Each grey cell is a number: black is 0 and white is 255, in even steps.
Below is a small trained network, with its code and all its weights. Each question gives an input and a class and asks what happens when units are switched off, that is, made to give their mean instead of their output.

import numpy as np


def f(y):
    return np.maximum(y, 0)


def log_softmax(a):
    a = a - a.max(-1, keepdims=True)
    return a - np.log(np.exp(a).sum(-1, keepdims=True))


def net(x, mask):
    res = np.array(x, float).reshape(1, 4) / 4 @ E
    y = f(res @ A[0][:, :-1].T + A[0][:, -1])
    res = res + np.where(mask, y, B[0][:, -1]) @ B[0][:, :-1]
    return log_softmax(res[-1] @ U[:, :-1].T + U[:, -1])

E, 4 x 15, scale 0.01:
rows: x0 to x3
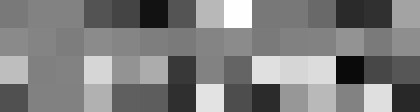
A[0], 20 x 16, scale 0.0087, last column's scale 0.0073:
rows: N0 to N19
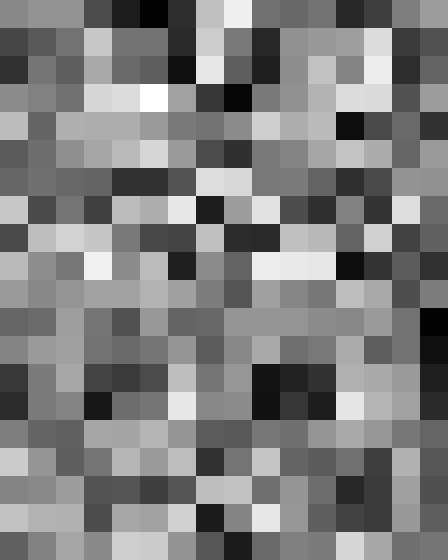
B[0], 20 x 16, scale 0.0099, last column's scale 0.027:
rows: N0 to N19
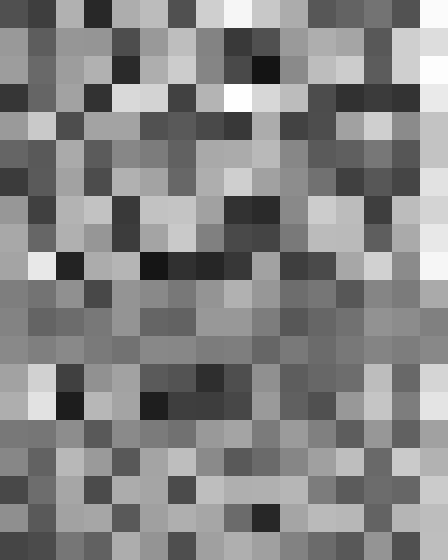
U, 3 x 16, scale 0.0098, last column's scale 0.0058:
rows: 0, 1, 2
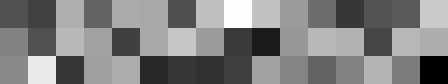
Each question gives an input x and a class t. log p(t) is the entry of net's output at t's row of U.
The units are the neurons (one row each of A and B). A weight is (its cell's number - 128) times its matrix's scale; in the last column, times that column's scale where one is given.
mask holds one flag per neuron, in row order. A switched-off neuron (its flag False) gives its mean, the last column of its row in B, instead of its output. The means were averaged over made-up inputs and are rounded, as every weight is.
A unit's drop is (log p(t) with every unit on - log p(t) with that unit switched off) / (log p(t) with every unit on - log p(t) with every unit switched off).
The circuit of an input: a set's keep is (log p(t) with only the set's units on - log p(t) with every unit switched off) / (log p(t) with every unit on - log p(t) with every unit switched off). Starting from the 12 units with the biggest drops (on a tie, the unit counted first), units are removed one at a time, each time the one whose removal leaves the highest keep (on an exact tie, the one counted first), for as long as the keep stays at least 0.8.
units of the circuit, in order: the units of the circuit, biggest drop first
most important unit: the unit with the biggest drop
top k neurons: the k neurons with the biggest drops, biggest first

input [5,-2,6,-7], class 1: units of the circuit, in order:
N18
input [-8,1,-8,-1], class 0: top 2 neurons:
N3, N9
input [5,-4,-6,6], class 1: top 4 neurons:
N9, N2, N3, N1
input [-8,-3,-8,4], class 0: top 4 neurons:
N3, N9, N19, N5
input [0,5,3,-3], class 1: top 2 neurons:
N14, N13
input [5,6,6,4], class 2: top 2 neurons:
N9, N3
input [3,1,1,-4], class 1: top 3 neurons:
N3, N7, N18
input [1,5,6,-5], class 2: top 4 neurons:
N9, N4, N2, N8
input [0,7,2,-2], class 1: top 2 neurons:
N14, N13
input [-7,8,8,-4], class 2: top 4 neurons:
N9, N4, N0, N6
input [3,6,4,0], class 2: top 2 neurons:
N3, N9
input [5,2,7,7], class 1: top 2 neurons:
N2, N8
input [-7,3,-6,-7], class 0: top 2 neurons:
N3, N2
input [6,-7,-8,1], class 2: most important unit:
N14
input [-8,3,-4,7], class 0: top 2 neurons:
N3, N19
